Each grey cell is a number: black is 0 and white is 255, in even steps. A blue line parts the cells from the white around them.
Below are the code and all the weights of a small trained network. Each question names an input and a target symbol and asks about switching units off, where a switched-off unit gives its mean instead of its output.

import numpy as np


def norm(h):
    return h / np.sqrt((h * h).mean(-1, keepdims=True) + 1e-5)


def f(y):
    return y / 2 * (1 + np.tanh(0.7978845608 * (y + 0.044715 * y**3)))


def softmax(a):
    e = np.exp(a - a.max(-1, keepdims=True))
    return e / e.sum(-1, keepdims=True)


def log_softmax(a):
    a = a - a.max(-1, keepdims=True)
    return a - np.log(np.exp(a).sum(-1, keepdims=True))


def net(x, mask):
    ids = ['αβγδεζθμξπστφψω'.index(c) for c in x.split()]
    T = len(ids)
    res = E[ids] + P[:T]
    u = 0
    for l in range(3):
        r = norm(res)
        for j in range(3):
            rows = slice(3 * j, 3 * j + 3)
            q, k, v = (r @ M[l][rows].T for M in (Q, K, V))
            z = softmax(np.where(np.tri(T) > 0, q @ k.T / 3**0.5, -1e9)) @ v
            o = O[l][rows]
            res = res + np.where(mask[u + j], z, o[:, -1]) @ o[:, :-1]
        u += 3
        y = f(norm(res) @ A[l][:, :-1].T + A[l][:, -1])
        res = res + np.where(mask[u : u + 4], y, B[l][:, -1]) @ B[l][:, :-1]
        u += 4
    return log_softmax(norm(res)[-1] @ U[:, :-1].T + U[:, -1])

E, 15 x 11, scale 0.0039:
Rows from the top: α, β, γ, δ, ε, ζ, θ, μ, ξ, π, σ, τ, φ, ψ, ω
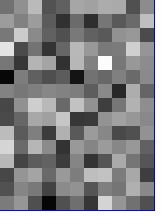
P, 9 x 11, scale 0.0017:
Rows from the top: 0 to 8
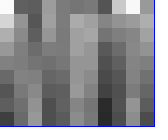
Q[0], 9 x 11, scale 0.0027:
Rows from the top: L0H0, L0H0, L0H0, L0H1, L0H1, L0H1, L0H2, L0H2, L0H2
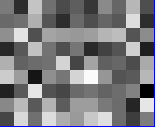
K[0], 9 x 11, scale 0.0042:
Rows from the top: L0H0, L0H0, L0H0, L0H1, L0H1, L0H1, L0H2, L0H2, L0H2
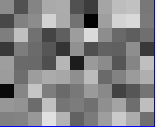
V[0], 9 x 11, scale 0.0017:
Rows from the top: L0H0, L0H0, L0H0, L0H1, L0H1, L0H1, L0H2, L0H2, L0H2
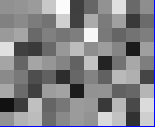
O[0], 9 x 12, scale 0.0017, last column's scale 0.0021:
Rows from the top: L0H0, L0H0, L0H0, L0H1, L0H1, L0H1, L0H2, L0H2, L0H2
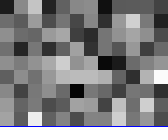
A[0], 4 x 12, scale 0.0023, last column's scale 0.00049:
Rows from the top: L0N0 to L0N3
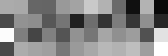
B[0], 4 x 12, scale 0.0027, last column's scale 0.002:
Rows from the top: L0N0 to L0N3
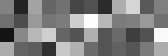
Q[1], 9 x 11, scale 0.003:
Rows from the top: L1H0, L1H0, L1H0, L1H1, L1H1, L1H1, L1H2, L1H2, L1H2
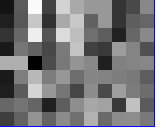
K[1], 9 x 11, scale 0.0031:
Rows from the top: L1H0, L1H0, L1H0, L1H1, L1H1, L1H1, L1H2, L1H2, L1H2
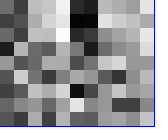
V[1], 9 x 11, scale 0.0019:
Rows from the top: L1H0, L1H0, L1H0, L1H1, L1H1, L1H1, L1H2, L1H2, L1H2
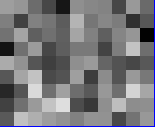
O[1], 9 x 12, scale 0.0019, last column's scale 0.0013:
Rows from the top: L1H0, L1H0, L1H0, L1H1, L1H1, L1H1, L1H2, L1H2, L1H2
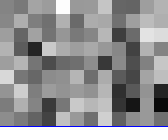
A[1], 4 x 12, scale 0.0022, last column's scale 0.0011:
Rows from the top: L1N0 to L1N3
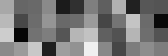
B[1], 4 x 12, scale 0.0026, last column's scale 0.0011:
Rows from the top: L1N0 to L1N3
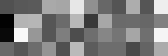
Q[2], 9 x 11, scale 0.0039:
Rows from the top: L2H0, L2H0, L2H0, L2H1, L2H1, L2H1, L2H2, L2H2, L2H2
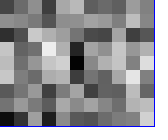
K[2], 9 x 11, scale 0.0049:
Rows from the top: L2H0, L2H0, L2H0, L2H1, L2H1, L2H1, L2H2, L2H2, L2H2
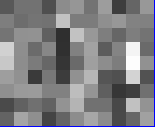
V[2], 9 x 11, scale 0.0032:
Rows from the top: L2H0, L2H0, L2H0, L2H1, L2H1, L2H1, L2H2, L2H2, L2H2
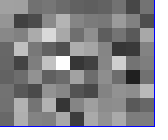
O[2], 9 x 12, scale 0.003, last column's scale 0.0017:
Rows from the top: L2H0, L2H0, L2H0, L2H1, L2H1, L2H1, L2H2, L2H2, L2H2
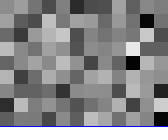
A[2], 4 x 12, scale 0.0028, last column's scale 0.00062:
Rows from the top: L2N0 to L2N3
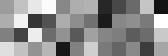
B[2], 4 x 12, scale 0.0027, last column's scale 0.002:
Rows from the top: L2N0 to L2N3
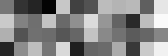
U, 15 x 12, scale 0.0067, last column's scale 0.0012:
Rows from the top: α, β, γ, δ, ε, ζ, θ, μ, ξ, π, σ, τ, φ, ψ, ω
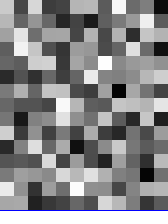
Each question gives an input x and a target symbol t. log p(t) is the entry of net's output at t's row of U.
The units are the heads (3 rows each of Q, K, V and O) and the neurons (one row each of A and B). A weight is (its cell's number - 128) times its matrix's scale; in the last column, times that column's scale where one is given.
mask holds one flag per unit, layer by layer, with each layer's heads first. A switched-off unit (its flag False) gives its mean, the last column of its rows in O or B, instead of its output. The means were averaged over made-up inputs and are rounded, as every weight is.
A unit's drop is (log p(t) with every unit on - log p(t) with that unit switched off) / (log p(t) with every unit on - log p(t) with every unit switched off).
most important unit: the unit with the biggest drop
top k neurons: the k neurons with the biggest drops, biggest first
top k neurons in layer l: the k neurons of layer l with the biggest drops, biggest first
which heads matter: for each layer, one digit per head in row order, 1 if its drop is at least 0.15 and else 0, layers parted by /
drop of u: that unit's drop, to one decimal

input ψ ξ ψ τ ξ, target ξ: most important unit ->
L1H2
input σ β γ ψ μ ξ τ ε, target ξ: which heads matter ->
000 / 001 / 010
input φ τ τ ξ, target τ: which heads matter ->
000 / 100 / 100
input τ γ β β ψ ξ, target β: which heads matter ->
000 / 100 / 101
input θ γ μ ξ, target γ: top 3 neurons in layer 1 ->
[L1N0; L1N1; L1N3]
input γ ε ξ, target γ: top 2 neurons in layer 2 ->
[L2N0; L2N3]
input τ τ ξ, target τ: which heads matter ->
000 / 100 / 000
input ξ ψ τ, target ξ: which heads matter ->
100 / 111 / 010
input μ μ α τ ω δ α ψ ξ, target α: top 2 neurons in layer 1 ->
[L1N0; L1N2]
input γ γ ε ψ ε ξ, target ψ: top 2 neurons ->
[L0N2; L2N3]
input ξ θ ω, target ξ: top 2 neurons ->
[L1N2; L1N0]
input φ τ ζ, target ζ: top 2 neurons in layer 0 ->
[L0N1; L0N2]
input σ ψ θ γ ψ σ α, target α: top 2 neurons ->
[L0N0; L2N0]
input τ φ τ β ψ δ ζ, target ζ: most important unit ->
L0N1
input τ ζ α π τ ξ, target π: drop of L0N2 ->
0.1
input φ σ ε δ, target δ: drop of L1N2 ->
0.2
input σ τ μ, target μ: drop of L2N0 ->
0.6
